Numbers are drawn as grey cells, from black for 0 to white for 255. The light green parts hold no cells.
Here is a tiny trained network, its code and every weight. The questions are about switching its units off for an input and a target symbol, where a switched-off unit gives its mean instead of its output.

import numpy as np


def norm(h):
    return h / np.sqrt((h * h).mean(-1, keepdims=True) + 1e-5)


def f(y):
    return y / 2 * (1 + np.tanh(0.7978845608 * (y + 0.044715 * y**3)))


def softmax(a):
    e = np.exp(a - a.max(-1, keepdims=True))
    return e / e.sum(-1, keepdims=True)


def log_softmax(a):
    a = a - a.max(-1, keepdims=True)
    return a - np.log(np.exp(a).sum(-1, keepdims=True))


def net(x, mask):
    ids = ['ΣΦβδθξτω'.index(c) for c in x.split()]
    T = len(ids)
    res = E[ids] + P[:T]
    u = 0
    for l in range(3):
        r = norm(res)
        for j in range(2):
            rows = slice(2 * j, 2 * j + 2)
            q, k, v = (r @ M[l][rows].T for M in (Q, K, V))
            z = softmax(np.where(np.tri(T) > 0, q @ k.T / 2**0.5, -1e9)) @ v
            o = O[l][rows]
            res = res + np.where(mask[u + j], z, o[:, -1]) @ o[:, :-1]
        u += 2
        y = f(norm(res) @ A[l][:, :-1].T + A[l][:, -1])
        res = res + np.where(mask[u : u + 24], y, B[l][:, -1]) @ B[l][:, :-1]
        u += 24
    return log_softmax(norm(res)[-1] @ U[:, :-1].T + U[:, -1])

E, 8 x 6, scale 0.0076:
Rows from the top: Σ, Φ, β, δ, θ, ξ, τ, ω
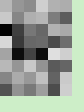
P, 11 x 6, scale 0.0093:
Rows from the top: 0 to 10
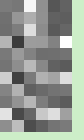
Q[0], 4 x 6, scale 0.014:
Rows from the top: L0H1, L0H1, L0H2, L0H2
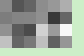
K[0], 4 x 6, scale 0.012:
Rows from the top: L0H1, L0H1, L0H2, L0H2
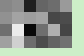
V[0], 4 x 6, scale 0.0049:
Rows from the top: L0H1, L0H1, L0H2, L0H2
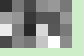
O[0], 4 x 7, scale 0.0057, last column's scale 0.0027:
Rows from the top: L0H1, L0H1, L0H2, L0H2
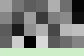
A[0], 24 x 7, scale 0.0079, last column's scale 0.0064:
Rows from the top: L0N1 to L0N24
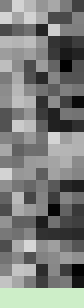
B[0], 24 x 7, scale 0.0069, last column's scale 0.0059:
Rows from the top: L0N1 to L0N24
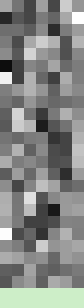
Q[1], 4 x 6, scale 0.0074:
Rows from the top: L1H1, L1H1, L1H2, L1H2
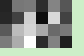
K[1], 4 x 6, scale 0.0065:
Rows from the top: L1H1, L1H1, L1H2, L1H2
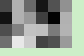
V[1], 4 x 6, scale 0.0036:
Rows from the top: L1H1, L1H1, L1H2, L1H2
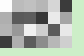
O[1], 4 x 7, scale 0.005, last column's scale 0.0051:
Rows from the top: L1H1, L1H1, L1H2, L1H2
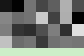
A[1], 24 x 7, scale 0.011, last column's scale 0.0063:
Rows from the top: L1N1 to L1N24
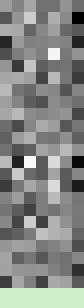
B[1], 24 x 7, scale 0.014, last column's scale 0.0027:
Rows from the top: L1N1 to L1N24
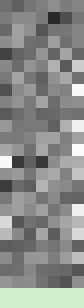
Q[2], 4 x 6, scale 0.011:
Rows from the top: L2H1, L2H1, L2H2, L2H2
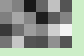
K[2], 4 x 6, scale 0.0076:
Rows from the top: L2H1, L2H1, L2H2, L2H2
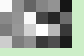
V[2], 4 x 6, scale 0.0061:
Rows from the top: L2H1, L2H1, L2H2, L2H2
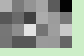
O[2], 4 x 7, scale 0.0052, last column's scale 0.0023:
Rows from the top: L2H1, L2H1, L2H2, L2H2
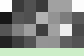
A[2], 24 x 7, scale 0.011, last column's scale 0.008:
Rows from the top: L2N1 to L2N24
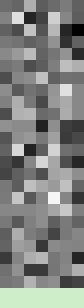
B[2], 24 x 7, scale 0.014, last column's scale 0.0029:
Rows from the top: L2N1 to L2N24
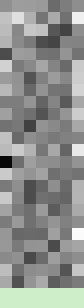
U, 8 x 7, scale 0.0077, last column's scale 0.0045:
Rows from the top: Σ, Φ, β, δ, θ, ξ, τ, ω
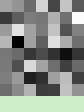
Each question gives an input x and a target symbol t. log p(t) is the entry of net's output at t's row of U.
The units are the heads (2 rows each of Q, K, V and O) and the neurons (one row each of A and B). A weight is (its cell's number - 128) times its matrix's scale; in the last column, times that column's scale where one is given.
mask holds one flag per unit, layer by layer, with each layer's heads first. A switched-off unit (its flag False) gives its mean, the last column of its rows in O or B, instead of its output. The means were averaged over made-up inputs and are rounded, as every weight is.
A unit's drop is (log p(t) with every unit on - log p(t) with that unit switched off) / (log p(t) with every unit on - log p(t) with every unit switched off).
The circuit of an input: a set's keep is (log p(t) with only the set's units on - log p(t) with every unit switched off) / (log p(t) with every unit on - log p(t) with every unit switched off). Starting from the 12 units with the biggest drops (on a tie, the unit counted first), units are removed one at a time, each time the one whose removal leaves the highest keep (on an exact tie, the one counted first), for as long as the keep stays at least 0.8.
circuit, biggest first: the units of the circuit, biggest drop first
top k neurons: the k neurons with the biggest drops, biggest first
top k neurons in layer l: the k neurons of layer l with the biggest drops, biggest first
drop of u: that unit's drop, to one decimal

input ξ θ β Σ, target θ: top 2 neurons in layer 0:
[L0N13; L0N15]
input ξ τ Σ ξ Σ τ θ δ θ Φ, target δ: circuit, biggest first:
[L0H2; L1N14]
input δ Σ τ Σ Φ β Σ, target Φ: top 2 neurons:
[L0N13; L0N2]
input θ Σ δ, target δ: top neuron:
[L0N20]
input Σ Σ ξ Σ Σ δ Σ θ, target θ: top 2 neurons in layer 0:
[L0N3; L0N13]
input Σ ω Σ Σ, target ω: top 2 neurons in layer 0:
[L0N13; L0N18]
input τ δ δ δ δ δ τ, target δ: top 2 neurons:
[L1N6; L0N2]
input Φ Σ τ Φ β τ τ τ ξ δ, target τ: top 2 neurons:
[L1N8; L0N13]
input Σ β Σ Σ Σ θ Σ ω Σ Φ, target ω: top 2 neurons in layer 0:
[L0N13; L0N4]
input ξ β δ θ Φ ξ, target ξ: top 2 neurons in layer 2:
[L2N3; L2N14]
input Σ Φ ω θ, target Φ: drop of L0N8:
0.0
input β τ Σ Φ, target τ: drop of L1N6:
0.1
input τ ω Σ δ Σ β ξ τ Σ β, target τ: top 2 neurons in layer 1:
[L1N8; L1N14]
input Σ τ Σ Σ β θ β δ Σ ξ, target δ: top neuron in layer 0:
[L0N3]
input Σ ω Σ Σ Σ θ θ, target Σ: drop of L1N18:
0.1
